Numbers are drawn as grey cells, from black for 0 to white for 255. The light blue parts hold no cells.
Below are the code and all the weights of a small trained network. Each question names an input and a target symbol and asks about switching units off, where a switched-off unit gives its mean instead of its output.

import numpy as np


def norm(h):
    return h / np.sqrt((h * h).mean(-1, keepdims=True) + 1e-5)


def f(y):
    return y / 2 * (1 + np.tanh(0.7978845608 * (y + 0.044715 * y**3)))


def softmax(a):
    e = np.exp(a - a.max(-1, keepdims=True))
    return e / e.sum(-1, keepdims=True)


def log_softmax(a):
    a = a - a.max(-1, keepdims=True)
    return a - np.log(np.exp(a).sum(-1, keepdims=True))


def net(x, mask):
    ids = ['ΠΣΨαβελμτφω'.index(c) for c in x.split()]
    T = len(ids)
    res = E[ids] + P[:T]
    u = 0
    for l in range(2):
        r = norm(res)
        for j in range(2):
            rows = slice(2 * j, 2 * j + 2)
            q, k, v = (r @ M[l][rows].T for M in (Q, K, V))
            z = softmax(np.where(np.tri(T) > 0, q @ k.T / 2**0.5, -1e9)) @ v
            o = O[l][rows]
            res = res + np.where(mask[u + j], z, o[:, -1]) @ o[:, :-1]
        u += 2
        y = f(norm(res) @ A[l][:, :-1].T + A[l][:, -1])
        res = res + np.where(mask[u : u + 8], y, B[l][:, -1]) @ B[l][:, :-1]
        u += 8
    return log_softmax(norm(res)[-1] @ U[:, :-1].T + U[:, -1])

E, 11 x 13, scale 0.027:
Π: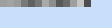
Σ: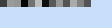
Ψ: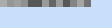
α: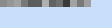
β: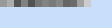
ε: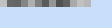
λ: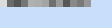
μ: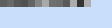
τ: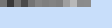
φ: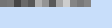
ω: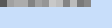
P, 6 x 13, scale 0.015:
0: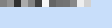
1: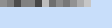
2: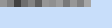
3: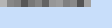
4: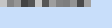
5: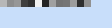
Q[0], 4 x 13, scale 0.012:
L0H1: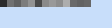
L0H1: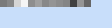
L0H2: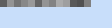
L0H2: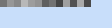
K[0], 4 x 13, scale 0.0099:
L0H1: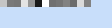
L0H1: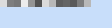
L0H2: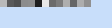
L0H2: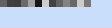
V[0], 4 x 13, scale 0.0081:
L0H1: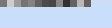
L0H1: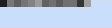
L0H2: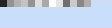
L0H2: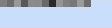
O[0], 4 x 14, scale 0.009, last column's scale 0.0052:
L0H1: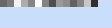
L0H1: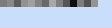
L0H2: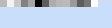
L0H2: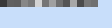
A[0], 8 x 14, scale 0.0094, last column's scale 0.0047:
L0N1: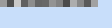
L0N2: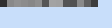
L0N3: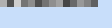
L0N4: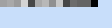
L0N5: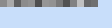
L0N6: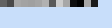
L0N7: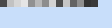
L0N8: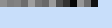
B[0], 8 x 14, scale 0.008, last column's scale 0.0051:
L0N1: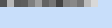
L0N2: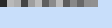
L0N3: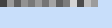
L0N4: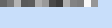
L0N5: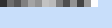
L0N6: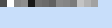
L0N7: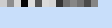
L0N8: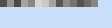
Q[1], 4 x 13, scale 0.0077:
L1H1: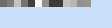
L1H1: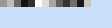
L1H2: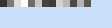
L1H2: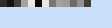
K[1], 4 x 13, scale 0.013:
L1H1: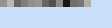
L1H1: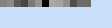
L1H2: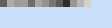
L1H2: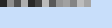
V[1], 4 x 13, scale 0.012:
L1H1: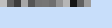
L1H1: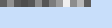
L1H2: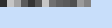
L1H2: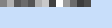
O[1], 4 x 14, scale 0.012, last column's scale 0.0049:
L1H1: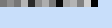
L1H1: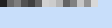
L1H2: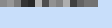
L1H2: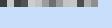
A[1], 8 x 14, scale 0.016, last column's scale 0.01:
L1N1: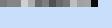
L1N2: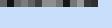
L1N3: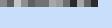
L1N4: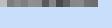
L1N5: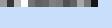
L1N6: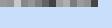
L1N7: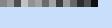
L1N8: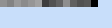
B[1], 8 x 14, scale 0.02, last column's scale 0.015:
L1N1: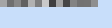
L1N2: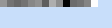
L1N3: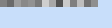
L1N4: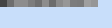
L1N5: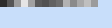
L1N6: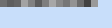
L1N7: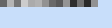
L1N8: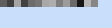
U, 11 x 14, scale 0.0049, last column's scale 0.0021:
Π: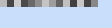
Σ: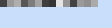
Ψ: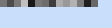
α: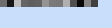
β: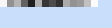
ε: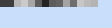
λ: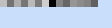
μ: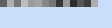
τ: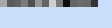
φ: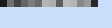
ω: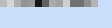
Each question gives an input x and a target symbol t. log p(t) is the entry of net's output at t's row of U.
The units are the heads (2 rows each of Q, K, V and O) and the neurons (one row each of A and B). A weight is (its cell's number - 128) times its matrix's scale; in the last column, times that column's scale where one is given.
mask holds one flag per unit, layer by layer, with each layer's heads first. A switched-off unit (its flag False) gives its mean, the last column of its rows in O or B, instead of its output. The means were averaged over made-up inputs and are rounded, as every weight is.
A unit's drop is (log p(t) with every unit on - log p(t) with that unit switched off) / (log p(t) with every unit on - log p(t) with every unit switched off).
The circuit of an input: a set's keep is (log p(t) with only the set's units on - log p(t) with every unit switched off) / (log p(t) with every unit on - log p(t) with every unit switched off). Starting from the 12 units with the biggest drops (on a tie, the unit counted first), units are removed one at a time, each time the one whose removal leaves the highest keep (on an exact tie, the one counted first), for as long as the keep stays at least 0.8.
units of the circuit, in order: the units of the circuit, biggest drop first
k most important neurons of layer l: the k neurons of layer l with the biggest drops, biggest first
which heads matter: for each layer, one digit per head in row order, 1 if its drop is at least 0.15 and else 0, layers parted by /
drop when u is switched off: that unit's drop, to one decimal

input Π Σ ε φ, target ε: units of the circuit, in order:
[L0H1, L1H2, L1N5]
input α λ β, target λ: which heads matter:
00 / 01
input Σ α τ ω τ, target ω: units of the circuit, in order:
[L0H2]
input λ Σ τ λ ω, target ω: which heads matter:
01 / 00
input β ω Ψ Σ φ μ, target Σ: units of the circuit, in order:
[L0H1, L1H1, L1N2]
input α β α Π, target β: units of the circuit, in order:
[L0H1, L1H1]
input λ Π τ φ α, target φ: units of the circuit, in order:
[L1H2, L1H1]
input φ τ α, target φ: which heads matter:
00 / 01
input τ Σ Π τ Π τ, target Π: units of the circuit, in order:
[L0H1, L1N3, L1H2, L0N7]
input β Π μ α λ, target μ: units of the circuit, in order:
[L1N7, L1H1]
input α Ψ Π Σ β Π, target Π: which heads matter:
10 / 00
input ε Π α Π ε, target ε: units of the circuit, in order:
[L1N5, L1H2]
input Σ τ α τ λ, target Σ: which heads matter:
10 / 11
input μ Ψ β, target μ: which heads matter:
10 / 10
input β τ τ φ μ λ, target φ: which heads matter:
10 / 11
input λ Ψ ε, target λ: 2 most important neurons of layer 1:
[L1N1, L1N2]
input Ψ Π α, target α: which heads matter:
00 / 10
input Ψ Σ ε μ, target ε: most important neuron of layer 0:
[L0N6]
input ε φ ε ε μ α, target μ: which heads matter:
10 / 00
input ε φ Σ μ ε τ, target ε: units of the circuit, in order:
[L0H1, L1H2, L1N5]
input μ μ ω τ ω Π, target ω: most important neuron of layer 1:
[L1N2]
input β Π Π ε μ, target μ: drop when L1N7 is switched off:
0.4
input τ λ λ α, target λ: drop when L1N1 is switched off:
0.3
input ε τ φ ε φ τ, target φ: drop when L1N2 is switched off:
0.1
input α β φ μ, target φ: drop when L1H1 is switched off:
0.2
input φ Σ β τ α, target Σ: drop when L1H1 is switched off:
0.3
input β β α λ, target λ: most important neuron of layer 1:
[L1N1]
